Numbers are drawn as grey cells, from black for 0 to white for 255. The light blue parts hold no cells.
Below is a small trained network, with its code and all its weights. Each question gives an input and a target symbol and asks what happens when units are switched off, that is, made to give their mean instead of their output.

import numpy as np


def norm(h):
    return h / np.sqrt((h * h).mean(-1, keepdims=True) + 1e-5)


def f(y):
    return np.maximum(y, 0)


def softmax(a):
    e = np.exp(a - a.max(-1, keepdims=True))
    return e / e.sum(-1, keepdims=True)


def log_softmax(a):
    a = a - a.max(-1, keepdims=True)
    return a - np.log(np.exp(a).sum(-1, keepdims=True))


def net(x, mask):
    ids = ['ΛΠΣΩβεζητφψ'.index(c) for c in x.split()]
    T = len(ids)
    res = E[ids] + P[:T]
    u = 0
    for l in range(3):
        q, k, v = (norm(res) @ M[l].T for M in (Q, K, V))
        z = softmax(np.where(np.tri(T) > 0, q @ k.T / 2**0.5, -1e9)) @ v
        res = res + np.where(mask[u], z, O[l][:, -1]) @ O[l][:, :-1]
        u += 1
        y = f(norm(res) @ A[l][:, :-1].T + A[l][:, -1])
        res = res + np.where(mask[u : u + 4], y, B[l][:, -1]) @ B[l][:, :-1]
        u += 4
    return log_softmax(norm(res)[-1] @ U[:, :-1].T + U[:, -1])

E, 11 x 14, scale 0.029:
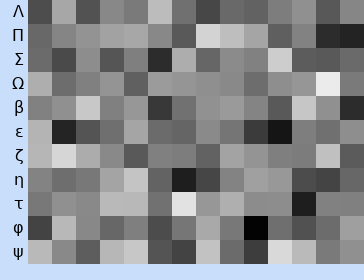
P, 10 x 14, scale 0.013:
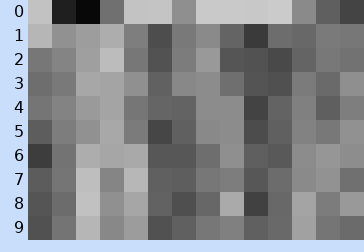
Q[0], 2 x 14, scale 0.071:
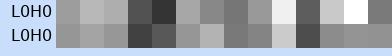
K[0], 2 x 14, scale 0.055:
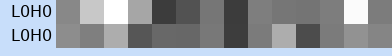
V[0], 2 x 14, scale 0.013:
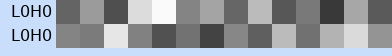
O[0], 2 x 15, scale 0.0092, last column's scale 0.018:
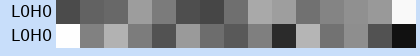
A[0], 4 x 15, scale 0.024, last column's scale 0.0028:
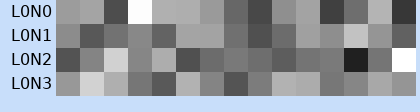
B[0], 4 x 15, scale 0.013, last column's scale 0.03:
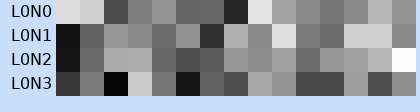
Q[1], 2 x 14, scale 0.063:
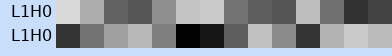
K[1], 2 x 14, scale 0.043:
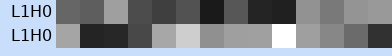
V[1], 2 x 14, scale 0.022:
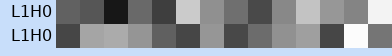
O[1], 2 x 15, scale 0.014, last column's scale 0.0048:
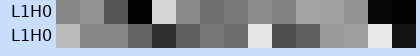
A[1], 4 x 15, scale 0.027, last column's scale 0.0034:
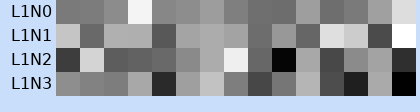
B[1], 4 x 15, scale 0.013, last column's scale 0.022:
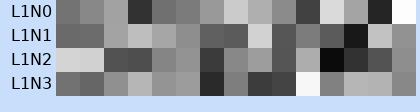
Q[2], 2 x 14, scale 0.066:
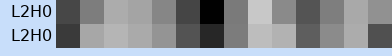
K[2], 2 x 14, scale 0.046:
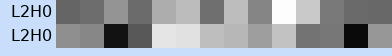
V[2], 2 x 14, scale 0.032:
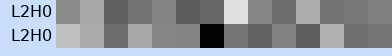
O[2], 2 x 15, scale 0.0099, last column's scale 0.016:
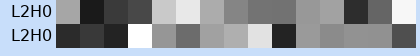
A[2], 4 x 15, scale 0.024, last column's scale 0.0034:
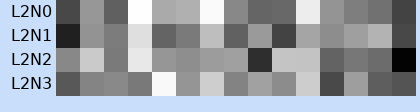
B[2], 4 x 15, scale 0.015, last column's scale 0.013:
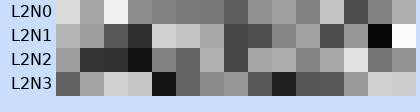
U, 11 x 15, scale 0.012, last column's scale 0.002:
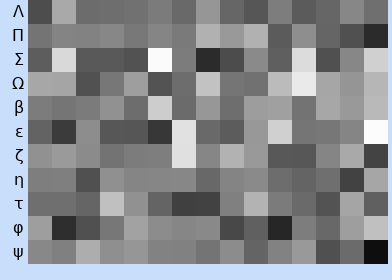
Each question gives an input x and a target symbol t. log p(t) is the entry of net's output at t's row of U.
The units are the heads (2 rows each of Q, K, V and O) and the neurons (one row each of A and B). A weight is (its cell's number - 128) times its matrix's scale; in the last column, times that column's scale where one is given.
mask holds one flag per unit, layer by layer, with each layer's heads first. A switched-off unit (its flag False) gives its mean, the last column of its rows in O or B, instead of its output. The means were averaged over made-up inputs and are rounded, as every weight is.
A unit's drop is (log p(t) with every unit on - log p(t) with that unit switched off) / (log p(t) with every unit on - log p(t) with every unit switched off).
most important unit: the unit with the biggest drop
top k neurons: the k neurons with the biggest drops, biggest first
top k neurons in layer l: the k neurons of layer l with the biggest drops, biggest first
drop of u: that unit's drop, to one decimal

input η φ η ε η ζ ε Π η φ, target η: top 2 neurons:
[L2N1; L1N0]
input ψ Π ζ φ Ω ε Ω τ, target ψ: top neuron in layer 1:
[L1N0]
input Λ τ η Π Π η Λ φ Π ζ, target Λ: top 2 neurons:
[L2N3; L0N2]
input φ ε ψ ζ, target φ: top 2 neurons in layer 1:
[L1N2; L1N0]
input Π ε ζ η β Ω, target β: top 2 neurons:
[L0N1; L2N0]
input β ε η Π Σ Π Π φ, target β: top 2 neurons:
[L0N2; L1N3]
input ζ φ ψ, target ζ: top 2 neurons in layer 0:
[L0N0; L0N3]
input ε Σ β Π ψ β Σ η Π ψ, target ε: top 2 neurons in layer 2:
[L2N2; L2N3]
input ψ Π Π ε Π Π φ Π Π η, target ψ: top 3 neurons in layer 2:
[L2N0; L2N3; L2N1]
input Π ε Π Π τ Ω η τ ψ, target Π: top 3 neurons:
[L1N0; L0N2; L0N1]
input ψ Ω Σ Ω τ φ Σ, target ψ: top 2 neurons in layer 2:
[L2N0; L2N3]
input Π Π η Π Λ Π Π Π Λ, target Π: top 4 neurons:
[L1N0; L0N2; L2N1; L0N1]
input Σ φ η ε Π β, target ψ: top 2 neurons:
[L1N1; L2N1]
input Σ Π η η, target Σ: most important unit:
L2H0
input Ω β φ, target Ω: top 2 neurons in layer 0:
[L0N1; L0N2]
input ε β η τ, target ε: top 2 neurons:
[L0N2; L2N2]
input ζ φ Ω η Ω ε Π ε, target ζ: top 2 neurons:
[L0N3; L2N1]
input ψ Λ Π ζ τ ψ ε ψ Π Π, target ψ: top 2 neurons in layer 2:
[L2N0; L2N3]
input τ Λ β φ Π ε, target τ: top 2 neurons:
[L1N0; L2N1]
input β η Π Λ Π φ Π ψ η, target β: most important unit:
L0N2
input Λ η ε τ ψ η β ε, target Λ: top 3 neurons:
[L2N3; L0N2; L1N0]
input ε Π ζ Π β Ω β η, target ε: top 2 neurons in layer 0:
[L0N2; L0N3]
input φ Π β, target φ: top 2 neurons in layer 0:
[L0N2; L0N0]
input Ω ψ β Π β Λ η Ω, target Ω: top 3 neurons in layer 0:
[L0N1; L0N2; L0N3]
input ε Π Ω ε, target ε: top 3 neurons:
[L0N2; L2N2; L1N0]
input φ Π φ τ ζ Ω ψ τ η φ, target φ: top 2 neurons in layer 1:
[L1N2; L1N0]
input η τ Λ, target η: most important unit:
L2N1
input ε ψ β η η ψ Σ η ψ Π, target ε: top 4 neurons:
[L0N2; L2N2; L1N0; L2N3]
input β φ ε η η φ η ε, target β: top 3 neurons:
[L1N3; L0N2; L2N1]
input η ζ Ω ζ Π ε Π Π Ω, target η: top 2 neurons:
[L2N1; L0N2]
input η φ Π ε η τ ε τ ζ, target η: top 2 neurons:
[L0N3; L2N1]
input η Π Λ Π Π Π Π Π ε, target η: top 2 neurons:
[L2N1; L1N0]
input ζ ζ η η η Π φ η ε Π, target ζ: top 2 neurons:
[L0N3; L2N1]
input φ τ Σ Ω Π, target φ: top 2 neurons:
[L1N2; L1N0]
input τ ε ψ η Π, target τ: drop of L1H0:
0.3
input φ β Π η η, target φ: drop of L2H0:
0.8
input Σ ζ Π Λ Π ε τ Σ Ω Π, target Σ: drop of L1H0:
0.1
